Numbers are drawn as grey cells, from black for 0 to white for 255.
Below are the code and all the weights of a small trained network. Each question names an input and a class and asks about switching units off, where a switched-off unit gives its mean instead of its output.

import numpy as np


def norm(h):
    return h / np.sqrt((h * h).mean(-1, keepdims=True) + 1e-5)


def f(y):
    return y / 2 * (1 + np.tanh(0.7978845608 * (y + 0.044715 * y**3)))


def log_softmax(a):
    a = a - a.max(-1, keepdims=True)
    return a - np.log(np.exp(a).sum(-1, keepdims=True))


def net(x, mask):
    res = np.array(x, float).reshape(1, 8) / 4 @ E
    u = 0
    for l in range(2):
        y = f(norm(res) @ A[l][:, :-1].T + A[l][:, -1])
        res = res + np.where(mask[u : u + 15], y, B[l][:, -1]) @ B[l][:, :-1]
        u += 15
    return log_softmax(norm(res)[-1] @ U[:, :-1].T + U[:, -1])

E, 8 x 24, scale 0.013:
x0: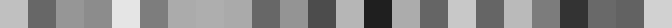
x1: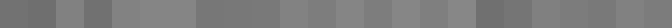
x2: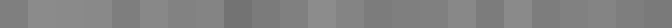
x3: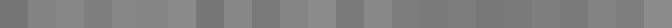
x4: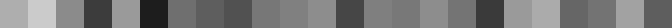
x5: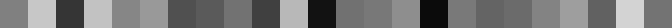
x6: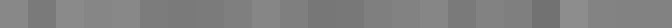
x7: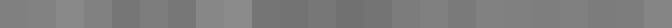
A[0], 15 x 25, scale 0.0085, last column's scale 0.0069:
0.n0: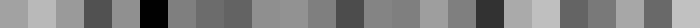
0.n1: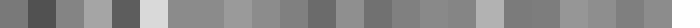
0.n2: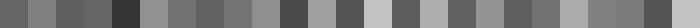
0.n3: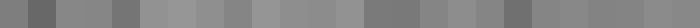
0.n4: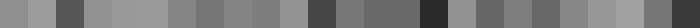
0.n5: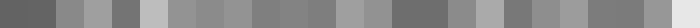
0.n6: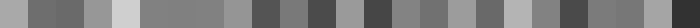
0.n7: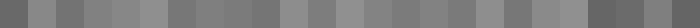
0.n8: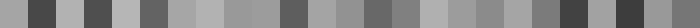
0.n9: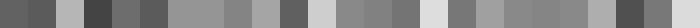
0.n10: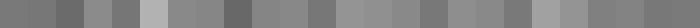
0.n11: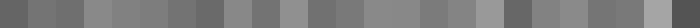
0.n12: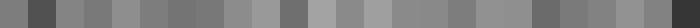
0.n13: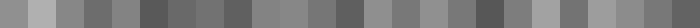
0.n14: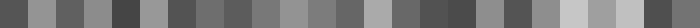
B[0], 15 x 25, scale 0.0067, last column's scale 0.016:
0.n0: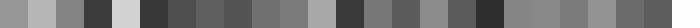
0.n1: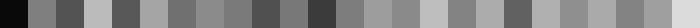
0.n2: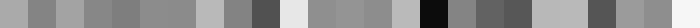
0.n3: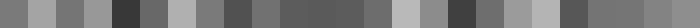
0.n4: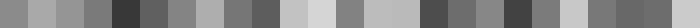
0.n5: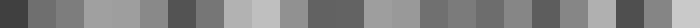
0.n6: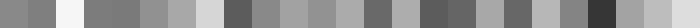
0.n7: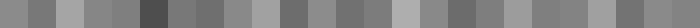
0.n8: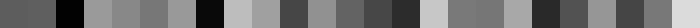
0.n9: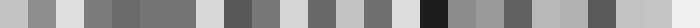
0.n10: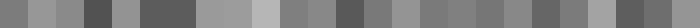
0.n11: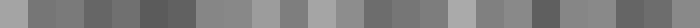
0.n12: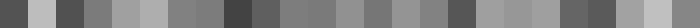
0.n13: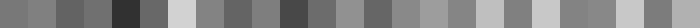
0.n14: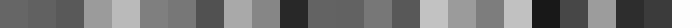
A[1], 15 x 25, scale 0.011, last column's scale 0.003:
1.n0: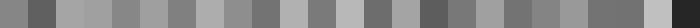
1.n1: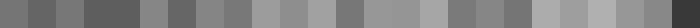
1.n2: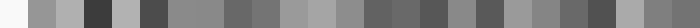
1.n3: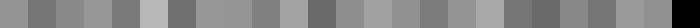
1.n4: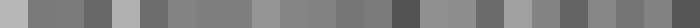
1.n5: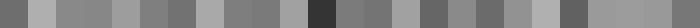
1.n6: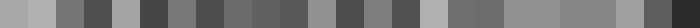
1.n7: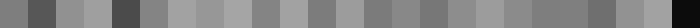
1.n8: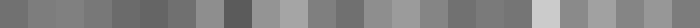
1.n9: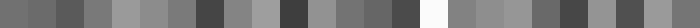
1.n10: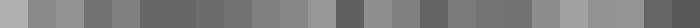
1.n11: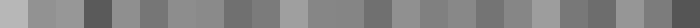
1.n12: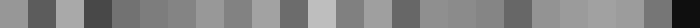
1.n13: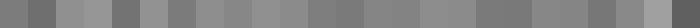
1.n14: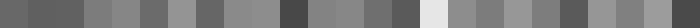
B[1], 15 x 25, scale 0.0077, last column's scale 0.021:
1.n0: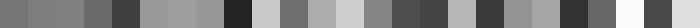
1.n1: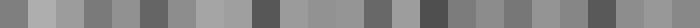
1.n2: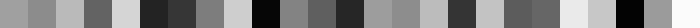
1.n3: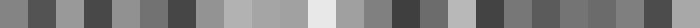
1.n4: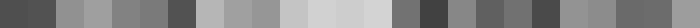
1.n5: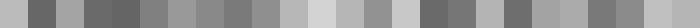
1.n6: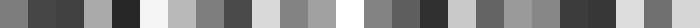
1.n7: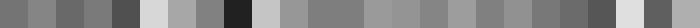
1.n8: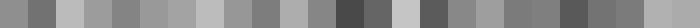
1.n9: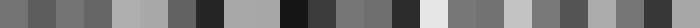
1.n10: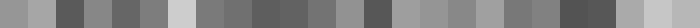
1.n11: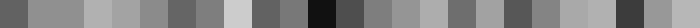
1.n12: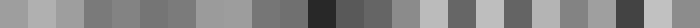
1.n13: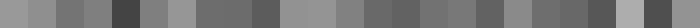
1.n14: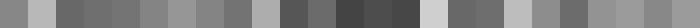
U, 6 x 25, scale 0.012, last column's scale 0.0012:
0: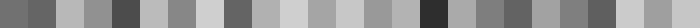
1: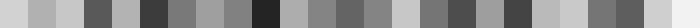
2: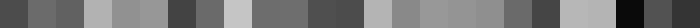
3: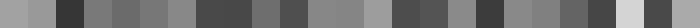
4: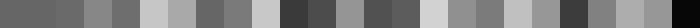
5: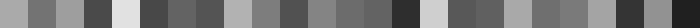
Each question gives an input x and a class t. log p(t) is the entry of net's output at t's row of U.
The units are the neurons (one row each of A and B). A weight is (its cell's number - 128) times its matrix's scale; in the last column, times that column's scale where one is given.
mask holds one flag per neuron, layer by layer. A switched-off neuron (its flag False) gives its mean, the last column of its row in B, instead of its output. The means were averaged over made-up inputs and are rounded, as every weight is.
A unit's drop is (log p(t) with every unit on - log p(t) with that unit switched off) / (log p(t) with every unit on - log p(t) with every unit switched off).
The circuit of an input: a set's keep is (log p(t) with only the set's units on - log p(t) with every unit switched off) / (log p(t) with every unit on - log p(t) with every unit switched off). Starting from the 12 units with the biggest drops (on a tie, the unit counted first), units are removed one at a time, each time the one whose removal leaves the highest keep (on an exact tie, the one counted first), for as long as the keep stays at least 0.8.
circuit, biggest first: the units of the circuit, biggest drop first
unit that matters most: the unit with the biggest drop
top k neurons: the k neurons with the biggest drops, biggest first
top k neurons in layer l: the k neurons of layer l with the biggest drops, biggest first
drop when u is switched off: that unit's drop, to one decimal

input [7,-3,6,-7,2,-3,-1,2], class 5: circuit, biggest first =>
0.n8
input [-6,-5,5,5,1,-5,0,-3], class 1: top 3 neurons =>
1.n6, 0.n1, 1.n2
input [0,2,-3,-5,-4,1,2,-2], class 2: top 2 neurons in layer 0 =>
0.n9, 0.n2
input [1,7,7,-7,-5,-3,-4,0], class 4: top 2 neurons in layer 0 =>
0.n8, 0.n2
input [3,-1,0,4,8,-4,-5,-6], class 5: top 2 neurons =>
0.n8, 1.n2
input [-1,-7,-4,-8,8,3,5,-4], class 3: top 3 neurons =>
1.n6, 0.n9, 0.n6
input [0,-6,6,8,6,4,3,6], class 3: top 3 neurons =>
1.n6, 0.n9, 0.n2
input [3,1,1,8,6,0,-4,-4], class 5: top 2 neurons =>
0.n9, 0.n2
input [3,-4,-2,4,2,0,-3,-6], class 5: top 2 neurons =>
0.n8, 0.n9
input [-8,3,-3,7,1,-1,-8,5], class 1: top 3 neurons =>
0.n2, 0.n1, 1.n6
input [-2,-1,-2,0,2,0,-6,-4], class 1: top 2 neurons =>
0.n2, 1.n2
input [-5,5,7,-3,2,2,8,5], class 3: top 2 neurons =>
0.n14, 0.n2
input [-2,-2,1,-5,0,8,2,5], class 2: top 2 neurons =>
0.n0, 1.n0
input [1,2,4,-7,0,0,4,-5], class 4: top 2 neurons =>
0.n9, 0.n2
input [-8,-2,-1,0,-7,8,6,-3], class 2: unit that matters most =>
0.n14
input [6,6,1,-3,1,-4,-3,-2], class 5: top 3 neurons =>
0.n8, 0.n1, 1.n6
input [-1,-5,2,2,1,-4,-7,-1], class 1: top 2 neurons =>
0.n9, 1.n2
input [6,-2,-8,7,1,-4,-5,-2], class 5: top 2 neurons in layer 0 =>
0.n8, 0.n1
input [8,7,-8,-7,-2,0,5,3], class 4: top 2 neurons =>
0.n8, 0.n9
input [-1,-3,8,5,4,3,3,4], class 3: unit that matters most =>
1.n6
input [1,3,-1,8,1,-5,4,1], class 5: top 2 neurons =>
0.n8, 0.n2
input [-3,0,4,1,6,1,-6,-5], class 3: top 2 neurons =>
1.n6, 0.n9
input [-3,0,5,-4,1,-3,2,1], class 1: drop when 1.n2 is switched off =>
0.1
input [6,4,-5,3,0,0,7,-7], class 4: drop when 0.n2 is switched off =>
1.1
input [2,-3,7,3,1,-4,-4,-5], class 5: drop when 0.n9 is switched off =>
0.3
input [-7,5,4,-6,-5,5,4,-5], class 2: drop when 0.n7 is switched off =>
0.0
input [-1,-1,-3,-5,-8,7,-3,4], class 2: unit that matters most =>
0.n9
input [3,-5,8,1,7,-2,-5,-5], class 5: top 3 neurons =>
0.n8, 1.n2, 0.n2
